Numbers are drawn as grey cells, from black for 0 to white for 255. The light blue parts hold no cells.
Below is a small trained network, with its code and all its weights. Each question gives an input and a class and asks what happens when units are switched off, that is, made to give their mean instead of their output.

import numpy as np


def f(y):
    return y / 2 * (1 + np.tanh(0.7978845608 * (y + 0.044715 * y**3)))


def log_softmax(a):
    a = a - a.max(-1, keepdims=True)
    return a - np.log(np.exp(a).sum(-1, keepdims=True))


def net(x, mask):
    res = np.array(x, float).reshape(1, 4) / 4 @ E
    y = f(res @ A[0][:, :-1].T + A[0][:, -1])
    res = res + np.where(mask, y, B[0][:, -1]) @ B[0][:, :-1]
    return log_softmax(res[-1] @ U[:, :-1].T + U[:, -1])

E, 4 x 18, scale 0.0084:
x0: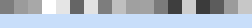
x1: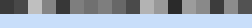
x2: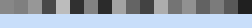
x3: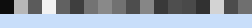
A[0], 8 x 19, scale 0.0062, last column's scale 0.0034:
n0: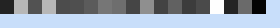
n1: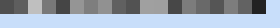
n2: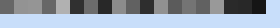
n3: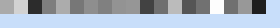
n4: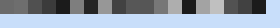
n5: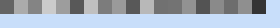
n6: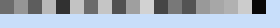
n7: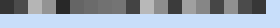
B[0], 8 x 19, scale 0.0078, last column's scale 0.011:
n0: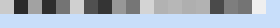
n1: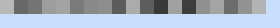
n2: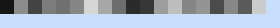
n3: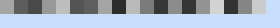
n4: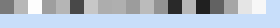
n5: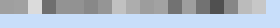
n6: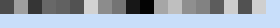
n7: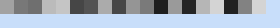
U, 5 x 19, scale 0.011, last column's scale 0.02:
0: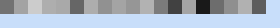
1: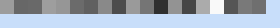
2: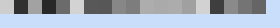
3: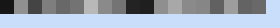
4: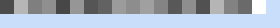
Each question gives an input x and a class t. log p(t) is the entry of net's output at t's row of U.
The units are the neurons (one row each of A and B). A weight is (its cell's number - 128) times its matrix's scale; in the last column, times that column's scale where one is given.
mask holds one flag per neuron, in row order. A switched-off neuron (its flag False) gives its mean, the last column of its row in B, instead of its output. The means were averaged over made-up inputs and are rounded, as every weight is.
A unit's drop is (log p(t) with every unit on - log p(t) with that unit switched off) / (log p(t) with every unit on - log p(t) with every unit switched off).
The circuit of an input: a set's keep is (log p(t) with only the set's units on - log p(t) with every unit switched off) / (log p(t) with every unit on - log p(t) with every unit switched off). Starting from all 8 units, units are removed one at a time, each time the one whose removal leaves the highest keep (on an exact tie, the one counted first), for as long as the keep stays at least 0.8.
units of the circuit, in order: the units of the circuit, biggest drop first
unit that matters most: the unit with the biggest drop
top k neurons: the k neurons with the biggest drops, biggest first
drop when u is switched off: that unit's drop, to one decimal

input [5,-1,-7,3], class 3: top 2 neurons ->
(n6, n4)
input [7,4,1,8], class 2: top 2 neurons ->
(n0, n4)
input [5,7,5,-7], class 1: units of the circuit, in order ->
(n7, n0, n4)
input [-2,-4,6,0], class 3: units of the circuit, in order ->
(n2)
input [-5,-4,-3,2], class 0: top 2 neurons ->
(n4, n7)
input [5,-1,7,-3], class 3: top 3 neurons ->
(n4, n2, n0)
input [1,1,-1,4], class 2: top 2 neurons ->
(n0, n4)
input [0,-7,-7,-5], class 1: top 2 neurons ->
(n3, n2)
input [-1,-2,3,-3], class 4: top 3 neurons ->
(n0, n6, n7)
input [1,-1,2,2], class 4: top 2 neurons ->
(n6, n4)
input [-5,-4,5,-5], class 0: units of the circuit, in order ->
(n4, n0)
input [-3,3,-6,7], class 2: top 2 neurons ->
(n0, n2)
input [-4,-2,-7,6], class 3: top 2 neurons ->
(n6, n5)
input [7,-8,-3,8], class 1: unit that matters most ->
n3
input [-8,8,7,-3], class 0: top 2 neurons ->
(n4, n3)
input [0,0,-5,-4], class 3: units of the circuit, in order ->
(n0, n6)
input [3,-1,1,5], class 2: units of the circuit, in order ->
(n0, n4)
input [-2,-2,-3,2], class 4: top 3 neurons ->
(n2, n7, n1)
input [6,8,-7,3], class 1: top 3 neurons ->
(n7, n4, n1)
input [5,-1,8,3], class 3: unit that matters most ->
n2
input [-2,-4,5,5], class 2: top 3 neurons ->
(n0, n6, n7)
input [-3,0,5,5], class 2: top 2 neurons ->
(n0, n6)
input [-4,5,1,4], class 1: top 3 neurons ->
(n7, n1, n5)
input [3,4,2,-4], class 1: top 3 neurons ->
(n4, n0, n5)
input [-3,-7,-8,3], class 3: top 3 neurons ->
(n6, n7, n1)
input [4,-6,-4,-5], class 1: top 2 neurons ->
(n4, n0)
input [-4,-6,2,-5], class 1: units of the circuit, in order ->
(n0)
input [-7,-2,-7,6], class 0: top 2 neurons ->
(n4, n2)
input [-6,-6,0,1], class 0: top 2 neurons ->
(n4, n7)
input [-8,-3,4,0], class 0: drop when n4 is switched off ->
1.1
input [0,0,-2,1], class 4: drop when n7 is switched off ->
0.4
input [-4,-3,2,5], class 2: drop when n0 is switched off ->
1.6
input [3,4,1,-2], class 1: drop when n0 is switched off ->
0.4
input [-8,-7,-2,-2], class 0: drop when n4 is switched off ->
1.5
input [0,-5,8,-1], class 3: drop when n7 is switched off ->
0.1
